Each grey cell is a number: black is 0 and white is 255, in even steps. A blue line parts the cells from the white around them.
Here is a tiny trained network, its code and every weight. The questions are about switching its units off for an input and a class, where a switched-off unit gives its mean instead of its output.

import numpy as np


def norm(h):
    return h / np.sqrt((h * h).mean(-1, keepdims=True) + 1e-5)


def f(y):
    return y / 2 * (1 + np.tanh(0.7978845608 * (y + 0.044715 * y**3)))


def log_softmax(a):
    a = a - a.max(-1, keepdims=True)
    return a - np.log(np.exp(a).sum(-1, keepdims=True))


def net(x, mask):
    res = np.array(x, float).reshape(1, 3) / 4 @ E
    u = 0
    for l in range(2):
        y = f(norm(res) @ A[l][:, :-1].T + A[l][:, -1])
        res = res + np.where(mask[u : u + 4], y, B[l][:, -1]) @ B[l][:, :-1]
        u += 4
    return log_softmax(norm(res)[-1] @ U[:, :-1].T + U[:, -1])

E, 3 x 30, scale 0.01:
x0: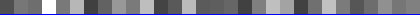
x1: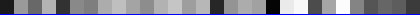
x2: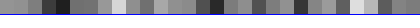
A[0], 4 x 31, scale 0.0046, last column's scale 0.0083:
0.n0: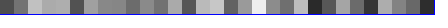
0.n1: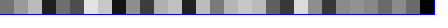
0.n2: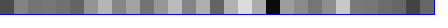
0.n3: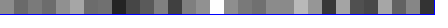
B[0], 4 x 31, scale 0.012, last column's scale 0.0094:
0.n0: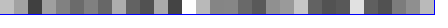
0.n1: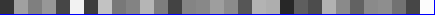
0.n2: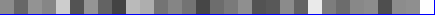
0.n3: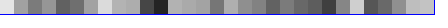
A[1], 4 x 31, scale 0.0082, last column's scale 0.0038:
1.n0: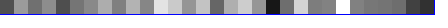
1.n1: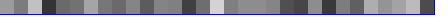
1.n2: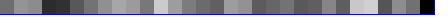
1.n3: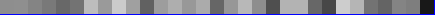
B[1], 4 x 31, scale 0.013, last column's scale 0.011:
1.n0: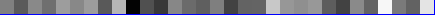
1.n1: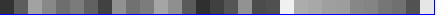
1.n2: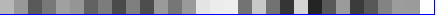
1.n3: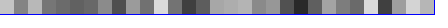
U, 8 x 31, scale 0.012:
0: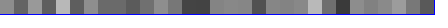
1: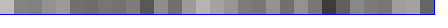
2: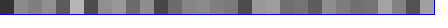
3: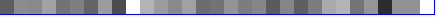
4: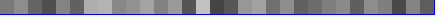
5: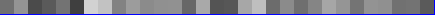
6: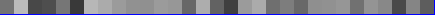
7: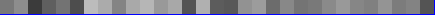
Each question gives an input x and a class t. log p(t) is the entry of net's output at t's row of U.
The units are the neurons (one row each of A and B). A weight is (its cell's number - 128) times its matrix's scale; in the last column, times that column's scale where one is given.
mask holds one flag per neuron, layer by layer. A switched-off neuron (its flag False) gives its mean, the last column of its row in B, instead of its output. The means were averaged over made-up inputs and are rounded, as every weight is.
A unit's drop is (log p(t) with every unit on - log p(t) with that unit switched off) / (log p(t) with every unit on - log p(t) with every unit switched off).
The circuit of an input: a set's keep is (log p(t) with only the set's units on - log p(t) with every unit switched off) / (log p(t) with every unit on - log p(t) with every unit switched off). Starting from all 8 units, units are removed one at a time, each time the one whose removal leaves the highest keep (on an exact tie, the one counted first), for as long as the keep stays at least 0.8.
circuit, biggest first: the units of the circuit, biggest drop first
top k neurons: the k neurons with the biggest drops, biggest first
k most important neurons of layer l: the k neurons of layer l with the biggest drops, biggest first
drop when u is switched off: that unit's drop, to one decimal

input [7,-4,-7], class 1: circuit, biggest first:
0.n1
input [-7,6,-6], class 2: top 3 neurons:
0.n1; 1.n0; 1.n1
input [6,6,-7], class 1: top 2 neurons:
0.n1; 0.n0
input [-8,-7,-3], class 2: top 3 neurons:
0.n1; 0.n2; 1.n3
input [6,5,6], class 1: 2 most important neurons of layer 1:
1.n2; 1.n1
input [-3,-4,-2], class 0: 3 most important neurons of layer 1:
1.n1; 1.n2; 1.n3
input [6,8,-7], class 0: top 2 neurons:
1.n0; 0.n1
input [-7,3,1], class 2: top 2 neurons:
0.n1; 1.n0
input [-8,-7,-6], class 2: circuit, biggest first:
0.n1; 0.n2
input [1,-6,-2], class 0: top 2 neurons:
0.n1; 1.n1
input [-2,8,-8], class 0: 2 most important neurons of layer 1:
1.n0; 1.n2
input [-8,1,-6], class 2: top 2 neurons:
0.n1; 1.n2
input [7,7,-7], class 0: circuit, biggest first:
0.n1; 1.n0
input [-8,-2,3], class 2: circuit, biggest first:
0.n1
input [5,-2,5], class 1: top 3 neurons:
0.n1; 0.n2; 1.n1
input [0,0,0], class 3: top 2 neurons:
1.n0; 0.n1
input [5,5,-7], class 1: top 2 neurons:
0.n0; 0.n1
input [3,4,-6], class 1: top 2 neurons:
0.n0; 1.n1
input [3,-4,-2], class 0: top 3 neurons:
0.n1; 0.n0; 1.n2
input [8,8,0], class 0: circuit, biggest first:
1.n0; 0.n1
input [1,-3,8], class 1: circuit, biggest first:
1.n2
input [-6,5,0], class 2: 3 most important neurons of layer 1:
1.n0; 1.n3; 1.n1
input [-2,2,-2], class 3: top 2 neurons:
0.n2; 1.n0
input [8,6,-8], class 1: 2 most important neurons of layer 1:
1.n1; 1.n3
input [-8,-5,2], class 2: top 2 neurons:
0.n1; 0.n2
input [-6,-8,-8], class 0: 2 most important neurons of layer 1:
1.n1; 1.n2
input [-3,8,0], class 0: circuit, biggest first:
1.n0
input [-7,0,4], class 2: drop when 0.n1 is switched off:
0.4
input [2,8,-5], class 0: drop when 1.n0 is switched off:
0.4
